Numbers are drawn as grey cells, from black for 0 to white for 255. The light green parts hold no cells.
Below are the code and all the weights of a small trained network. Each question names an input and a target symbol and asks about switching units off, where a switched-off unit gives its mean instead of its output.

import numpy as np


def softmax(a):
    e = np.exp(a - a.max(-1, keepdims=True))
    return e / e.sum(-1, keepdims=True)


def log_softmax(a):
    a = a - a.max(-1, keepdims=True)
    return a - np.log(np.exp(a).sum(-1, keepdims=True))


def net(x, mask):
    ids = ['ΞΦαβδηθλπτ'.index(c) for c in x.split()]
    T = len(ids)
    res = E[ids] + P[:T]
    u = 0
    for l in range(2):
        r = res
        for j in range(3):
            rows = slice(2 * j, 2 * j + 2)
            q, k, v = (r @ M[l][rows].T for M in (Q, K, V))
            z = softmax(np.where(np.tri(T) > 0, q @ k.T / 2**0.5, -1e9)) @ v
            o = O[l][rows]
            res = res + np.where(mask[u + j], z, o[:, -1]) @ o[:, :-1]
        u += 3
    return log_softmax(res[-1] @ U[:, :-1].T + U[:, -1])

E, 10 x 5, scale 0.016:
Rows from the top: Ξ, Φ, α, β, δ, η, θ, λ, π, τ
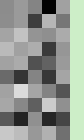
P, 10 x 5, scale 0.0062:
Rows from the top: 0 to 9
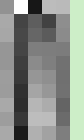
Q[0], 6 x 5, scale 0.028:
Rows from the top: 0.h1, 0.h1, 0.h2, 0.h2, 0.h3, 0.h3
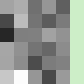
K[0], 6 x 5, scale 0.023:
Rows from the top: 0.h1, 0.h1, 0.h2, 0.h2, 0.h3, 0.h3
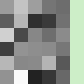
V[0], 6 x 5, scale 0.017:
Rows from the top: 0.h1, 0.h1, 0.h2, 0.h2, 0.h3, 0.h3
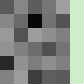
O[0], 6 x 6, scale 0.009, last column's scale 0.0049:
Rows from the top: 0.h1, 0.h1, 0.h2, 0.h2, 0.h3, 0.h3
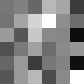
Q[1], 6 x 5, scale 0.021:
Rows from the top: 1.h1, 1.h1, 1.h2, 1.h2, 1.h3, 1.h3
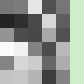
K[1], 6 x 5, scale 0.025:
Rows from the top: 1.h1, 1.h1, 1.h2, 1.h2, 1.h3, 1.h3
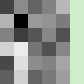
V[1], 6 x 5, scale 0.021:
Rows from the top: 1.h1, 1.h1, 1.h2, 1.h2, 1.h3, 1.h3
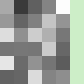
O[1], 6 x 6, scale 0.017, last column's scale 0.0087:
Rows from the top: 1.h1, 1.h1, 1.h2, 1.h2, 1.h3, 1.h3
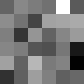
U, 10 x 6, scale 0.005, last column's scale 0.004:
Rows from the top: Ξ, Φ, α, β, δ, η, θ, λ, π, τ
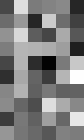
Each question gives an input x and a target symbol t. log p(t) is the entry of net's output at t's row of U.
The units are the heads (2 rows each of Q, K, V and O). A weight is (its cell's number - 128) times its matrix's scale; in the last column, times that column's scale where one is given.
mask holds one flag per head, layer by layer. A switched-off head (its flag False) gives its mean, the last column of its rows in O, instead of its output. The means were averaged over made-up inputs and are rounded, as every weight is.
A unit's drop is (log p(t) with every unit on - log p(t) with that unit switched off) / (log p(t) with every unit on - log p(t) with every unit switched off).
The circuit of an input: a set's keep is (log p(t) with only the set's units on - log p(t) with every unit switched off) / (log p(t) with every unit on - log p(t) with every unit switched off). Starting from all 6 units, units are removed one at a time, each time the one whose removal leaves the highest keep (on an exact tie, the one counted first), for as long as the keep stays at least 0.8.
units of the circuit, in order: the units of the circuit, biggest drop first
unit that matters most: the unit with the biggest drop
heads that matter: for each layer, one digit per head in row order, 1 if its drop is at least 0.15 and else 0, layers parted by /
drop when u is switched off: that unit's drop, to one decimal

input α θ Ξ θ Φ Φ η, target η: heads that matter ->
001 / 100
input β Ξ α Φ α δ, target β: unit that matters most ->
1.h2
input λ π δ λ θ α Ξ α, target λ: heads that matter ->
100 / 110
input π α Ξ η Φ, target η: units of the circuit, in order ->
(1.h1, 0.h3)
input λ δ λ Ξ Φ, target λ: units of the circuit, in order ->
(1.h1, 0.h1)
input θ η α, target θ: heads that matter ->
000 / 100
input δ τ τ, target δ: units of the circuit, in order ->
(0.h1, 0.h3, 1.h2, 1.h3)
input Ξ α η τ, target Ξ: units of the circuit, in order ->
(1.h2, 0.h2, 1.h1)
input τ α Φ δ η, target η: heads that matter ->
101 / 100
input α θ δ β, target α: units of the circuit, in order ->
(1.h3, 0.h1, 0.h2, 1.h1)
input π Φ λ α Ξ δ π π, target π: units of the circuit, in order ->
(1.h3, 0.h1)
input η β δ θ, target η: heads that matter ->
000 / 100
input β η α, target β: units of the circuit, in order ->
(1.h2, 1.h3, 1.h1)
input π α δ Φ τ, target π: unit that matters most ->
0.h3
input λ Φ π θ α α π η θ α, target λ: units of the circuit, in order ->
(1.h1, 0.h1, 1.h2)
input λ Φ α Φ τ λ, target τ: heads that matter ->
101 / 011
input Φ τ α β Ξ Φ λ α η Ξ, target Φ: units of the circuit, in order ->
(0.h1, 1.h1, 1.h3)
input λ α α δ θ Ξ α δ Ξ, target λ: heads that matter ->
100 / 100
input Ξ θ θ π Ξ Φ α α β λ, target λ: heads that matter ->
001 / 101
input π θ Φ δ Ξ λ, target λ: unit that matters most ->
0.h3
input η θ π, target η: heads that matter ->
100 / 100
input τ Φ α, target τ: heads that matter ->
000 / 011
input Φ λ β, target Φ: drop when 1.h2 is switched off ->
0.0
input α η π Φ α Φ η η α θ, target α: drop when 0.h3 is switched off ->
0.1
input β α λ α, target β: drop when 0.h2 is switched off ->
0.0
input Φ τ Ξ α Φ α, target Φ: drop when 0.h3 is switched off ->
0.2
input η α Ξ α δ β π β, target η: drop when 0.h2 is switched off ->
0.1
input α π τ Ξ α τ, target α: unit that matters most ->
1.h3
